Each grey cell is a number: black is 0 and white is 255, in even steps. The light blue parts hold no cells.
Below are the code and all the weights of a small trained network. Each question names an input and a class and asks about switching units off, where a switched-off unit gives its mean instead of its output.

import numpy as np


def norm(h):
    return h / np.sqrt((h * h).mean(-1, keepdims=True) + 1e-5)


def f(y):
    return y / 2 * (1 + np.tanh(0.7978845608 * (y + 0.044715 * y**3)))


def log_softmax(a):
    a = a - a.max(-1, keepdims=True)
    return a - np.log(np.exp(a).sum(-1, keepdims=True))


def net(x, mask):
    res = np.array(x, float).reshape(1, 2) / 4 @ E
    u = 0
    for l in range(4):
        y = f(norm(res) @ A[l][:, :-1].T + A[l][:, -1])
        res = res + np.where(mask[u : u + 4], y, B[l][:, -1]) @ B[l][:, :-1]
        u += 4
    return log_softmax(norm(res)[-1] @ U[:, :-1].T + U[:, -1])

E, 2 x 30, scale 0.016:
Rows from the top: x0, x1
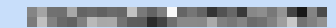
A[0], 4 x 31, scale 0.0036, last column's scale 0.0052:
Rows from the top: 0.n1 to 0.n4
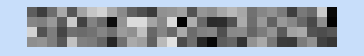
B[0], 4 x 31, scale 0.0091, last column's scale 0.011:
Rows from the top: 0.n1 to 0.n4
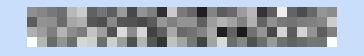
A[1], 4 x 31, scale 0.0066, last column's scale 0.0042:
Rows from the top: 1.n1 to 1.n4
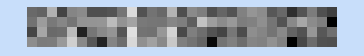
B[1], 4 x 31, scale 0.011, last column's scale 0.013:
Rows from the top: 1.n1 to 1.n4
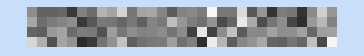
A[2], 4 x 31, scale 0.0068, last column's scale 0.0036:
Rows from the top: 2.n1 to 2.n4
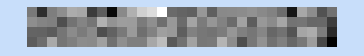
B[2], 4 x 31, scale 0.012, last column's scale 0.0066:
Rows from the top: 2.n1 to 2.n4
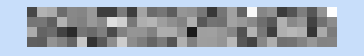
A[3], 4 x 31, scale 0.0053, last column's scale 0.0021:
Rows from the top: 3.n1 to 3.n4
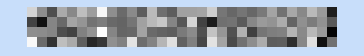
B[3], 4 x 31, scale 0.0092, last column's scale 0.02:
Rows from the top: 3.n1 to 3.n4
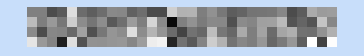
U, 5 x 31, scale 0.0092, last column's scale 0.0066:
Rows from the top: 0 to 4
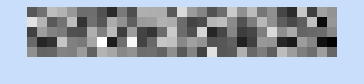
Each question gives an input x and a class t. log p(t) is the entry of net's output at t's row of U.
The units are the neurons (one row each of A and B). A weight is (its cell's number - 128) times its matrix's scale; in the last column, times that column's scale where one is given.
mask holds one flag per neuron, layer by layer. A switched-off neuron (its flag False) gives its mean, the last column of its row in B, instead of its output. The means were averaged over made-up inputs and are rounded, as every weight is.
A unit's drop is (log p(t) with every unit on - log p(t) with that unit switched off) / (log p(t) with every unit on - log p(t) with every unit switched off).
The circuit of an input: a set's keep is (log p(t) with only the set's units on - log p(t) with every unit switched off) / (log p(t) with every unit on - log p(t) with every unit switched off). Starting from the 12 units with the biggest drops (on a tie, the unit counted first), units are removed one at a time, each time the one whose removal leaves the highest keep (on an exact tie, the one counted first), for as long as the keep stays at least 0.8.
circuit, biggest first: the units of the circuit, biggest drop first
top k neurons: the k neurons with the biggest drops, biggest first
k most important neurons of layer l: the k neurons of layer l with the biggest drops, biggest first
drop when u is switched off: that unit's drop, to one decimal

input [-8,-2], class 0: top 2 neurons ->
(0.n4; 1.n4)
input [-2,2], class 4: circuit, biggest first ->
(1.n4; 3.n4)
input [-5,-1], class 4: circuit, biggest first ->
(2.n1; 1.n4; 3.n4)
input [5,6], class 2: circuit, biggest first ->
(1.n3; 1.n4; 3.n4)
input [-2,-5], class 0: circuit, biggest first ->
(2.n1; 0.n4)
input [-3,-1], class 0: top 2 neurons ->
(1.n4; 0.n4)
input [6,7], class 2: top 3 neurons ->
(1.n3; 3.n4; 1.n4)
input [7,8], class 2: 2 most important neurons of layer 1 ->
(1.n3; 1.n4)
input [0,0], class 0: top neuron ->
(0.n4)
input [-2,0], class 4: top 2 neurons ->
(2.n1; 1.n4)
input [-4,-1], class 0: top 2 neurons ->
(1.n4; 0.n4)
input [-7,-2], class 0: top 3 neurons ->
(0.n4; 1.n4; 3.n4)
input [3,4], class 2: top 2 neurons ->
(1.n4; 3.n4)
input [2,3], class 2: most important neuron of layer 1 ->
(1.n4)
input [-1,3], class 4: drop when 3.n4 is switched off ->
0.1
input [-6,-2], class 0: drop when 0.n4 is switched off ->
1.1
